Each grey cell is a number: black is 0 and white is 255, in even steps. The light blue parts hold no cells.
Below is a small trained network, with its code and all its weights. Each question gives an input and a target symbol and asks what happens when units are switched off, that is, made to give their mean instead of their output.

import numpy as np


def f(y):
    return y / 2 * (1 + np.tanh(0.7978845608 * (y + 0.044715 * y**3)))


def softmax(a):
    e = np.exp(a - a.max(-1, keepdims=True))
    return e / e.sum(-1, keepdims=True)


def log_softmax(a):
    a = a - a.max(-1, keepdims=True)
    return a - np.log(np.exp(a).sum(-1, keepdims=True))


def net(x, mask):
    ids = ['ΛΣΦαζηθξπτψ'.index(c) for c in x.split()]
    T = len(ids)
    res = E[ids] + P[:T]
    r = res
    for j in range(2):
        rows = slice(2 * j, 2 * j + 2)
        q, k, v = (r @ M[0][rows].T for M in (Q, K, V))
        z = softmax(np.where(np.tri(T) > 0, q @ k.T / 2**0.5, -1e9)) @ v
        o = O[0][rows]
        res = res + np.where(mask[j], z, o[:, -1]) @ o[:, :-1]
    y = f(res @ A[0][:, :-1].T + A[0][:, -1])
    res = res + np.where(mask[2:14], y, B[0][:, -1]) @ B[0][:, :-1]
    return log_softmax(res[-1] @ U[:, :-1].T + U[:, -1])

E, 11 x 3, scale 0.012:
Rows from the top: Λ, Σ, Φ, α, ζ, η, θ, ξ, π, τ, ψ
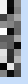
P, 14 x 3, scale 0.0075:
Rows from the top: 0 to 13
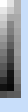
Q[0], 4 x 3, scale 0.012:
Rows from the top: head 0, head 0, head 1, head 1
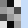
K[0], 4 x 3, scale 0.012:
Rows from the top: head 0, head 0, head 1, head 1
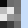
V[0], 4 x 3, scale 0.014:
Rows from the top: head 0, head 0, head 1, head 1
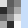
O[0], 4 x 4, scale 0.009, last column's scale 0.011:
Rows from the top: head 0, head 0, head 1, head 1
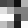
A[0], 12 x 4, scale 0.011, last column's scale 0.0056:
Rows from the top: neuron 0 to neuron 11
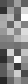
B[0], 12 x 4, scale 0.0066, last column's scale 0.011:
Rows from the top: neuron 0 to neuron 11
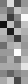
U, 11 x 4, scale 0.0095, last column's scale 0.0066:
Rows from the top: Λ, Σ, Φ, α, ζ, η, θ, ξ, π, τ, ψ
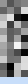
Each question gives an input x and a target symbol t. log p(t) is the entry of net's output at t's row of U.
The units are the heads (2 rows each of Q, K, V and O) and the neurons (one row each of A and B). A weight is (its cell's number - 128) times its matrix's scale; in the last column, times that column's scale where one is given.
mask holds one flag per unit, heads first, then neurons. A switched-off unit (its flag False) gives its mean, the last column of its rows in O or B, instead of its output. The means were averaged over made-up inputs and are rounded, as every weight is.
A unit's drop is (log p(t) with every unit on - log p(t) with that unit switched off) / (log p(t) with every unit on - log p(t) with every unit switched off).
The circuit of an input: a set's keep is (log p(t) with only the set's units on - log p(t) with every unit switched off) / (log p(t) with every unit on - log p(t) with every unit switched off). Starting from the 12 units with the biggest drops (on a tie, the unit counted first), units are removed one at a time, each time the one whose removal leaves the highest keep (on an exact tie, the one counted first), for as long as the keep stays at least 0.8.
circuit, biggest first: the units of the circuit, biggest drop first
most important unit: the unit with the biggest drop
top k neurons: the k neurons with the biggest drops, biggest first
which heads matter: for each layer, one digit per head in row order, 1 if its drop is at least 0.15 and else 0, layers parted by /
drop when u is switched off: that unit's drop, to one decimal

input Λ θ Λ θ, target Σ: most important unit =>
neuron 11
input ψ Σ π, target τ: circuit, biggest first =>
[head 1; head 0]
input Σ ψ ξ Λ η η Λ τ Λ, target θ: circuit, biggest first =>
[head 0; head 1]
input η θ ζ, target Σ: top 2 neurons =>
[neuron 0; neuron 11]
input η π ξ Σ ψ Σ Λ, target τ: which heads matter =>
01
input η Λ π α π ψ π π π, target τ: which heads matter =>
01
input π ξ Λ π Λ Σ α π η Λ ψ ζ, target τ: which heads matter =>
01
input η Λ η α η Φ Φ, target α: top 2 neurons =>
[neuron 4; neuron 3]
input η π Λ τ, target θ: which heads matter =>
10
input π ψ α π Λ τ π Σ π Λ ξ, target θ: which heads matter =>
11
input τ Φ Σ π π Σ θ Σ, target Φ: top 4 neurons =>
[neuron 11; neuron 0; neuron 8; neuron 5]
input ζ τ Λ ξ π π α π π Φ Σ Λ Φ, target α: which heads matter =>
10
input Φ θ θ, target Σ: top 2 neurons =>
[neuron 11; neuron 2]
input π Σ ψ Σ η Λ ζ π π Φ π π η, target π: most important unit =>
head 0
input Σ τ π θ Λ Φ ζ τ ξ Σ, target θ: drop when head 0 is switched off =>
0.7
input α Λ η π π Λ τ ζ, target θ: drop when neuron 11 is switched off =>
0.0
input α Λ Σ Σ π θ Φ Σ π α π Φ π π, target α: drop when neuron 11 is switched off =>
0.1
